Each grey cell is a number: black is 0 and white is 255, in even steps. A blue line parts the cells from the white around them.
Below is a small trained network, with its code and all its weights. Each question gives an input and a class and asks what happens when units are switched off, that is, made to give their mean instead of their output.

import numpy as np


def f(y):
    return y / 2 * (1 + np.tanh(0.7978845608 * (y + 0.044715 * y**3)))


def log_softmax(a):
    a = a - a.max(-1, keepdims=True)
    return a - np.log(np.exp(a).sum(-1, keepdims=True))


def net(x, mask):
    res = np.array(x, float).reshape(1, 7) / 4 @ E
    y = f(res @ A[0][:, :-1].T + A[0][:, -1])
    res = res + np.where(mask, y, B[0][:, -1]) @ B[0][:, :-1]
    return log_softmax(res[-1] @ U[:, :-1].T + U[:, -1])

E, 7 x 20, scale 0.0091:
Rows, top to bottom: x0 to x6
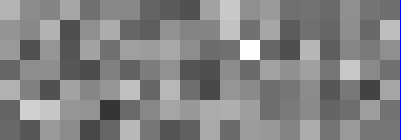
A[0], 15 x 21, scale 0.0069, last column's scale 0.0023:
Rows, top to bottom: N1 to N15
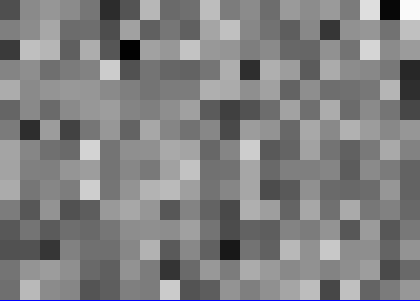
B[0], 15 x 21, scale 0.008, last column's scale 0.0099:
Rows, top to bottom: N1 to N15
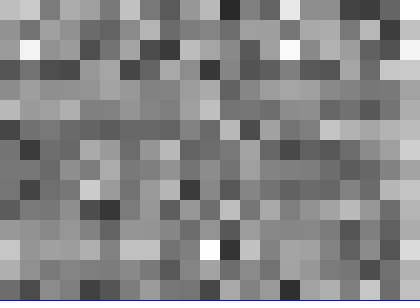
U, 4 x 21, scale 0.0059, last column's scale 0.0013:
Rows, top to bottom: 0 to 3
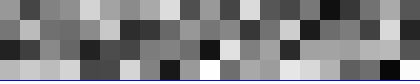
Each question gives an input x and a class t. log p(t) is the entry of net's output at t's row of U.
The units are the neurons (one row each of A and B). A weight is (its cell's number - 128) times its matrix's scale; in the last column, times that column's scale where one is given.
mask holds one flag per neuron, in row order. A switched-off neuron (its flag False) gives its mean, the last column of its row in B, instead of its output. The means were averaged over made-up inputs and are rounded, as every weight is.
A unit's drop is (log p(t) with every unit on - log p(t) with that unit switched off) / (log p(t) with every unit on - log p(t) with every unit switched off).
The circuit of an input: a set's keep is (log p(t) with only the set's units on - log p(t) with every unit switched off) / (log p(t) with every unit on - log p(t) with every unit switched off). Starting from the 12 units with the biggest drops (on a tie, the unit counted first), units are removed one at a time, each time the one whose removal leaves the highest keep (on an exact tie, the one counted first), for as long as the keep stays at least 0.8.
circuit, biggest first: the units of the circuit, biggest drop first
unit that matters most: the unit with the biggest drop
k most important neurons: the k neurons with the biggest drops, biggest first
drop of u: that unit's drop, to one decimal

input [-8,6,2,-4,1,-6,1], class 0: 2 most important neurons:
N3, N15
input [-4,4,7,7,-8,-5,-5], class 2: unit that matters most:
N7
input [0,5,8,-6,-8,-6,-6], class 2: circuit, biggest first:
N7, N1
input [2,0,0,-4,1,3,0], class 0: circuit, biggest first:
N3, N1
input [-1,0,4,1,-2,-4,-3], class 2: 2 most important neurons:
N1, N7
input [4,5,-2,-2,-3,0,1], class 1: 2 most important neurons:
N13, N1
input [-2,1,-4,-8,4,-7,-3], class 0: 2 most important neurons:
N3, N7
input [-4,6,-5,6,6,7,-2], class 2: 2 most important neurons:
N15, N1
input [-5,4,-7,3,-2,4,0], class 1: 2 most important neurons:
N4, N13
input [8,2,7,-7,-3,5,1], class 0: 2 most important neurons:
N8, N10
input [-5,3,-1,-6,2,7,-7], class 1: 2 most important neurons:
N3, N13
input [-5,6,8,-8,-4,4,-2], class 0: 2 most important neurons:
N8, N10
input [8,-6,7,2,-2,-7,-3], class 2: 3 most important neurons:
N1, N3, N7
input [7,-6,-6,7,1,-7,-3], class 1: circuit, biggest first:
N4
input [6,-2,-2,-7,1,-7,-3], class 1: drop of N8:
0.1
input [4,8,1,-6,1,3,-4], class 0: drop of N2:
0.0
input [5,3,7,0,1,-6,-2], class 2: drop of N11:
0.3
